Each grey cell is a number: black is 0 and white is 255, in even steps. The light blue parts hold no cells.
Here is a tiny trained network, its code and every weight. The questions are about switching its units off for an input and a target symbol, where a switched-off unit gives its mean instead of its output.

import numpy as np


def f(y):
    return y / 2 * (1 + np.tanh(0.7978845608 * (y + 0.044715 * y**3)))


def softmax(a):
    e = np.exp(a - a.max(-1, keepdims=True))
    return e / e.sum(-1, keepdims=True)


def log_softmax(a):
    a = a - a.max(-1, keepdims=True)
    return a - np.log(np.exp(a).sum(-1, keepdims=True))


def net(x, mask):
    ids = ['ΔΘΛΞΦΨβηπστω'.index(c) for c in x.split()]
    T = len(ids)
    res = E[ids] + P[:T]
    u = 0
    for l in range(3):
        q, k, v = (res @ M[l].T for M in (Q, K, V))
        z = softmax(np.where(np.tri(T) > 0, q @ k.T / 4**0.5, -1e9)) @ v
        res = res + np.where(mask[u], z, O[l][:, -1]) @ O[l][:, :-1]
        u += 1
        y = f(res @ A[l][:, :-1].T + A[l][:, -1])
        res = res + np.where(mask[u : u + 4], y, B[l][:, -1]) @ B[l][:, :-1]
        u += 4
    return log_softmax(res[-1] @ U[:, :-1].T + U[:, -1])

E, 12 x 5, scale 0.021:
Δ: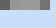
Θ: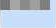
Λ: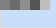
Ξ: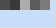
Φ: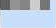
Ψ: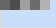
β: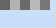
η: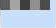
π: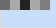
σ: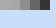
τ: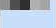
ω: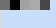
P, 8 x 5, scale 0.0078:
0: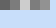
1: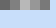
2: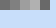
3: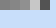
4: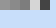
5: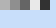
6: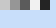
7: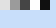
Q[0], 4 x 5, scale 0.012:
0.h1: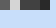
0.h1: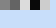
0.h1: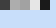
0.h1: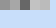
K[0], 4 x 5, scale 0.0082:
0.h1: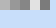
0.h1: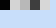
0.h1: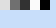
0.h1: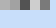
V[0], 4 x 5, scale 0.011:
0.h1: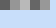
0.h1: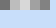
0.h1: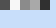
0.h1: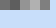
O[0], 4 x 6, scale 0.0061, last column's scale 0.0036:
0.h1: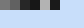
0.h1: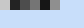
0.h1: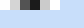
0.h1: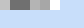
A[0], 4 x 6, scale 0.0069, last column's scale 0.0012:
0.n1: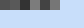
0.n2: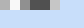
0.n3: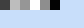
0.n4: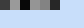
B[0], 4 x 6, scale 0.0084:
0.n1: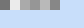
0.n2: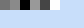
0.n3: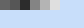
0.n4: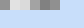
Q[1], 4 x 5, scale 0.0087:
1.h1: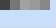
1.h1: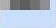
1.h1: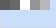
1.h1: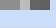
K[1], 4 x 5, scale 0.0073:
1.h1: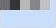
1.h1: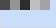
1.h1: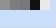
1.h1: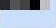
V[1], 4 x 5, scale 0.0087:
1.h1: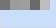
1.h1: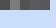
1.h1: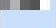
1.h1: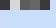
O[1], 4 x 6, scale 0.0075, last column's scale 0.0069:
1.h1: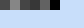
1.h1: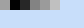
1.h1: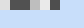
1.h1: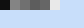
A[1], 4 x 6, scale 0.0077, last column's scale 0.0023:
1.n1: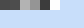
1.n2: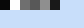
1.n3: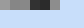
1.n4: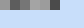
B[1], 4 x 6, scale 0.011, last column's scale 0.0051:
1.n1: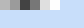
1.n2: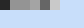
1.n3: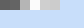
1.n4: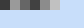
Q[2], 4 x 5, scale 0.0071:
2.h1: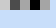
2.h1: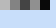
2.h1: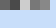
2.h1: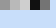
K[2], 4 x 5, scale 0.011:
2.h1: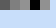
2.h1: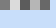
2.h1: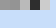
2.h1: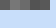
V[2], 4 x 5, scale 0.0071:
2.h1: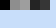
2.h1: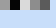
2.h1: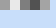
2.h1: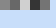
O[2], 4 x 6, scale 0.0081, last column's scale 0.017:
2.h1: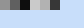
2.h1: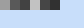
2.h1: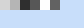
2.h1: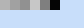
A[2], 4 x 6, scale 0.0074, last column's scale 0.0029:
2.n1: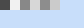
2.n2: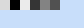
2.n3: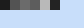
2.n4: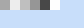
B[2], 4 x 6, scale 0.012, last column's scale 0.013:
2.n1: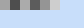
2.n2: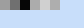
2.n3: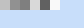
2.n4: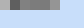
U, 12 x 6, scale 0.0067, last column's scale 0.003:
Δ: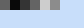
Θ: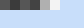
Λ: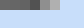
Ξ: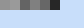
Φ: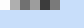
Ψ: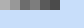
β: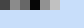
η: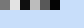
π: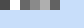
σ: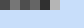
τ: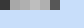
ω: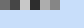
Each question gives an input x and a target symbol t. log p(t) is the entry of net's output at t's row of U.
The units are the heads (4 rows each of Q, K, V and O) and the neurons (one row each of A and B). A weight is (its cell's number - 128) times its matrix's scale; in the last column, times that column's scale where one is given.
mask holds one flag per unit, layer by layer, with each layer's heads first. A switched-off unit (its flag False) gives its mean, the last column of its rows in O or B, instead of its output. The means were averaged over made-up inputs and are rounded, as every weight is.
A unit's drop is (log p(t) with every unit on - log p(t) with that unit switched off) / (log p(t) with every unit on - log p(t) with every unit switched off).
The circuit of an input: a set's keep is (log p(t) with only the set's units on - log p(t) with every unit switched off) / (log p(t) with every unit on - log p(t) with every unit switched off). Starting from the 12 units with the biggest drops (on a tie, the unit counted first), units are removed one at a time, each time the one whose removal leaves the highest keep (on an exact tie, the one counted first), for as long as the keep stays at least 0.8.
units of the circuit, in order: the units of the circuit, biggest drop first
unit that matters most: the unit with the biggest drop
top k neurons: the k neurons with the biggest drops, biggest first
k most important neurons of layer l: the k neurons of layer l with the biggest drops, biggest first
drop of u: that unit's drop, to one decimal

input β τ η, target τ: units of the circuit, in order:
(0.h1; 1.n2)
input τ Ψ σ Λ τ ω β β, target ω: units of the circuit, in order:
(1.h1; 0.h1; 2.n1; 2.n3)
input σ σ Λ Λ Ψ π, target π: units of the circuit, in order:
(0.h1; 2.h1)
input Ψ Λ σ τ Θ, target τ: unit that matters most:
0.n3
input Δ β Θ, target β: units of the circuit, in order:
(0.h1; 2.n3; 2.h1)
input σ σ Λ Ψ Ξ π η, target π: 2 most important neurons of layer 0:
(0.n4; 0.n2)
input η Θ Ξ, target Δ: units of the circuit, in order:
(2.n2; 0.n2)
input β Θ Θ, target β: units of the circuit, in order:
(2.n3; 0.h1; 2.h1)
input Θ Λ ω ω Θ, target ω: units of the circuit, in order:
(1.h1; 2.n3; 0.h1; 2.n1)
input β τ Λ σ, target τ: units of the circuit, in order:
(1.n3; 1.h1; 0.n3)
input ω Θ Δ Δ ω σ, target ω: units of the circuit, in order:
(1.h1; 1.n3; 2.n1; 2.n3)
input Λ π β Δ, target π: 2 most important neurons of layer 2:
(2.n1; 2.n3)
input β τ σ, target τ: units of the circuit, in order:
(1.n3; 1.h1; 0.n2; 0.n3)
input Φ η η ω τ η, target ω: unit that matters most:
2.n1
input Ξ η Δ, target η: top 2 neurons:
(2.n3; 0.n2)
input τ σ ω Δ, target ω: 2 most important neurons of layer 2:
(2.n3; 2.n2)
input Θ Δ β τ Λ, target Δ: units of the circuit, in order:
(2.n2; 0.h1; 0.n2)
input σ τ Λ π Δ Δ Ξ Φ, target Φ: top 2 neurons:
(0.n2; 0.n3)
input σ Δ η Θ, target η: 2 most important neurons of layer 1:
(1.n2; 1.n1)
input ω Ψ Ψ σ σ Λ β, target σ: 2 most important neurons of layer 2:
(2.n3; 2.n2)
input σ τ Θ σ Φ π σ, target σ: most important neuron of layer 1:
(1.n3)
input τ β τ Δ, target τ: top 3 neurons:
(0.n3; 2.n3; 0.n2)
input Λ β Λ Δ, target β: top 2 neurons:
(2.n3; 0.n2)
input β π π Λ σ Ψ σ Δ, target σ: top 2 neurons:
(0.n2; 1.n3)
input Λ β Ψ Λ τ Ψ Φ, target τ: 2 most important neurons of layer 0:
(0.n3; 0.n2)
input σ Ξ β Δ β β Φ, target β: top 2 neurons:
(0.n2; 2.n3)
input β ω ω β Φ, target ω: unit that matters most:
1.h1
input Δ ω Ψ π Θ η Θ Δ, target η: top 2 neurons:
(0.n2; 2.n3)
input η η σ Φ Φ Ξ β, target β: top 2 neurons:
(0.n2; 2.n3)
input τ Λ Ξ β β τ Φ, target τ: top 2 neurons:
(0.n3; 2.n3)
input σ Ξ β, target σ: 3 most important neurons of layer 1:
(1.n3; 1.n1; 1.n4)
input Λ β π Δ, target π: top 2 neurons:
(2.n3; 0.n4)
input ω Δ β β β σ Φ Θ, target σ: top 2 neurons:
(0.n2; 1.n3)
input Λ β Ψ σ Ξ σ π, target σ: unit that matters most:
0.n2
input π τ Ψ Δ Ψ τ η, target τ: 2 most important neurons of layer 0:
(0.n3; 0.n4)
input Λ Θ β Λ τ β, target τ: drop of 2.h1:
0.1
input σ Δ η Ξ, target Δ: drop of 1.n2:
0.2
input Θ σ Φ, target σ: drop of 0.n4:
0.0
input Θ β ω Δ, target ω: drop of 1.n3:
-0.1
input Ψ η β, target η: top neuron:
(0.n2)
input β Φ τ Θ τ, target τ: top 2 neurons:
(0.n3; 2.n3)
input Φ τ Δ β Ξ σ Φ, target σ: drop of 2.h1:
0.3
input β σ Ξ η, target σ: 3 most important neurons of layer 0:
(0.n2; 0.n3; 0.n1)
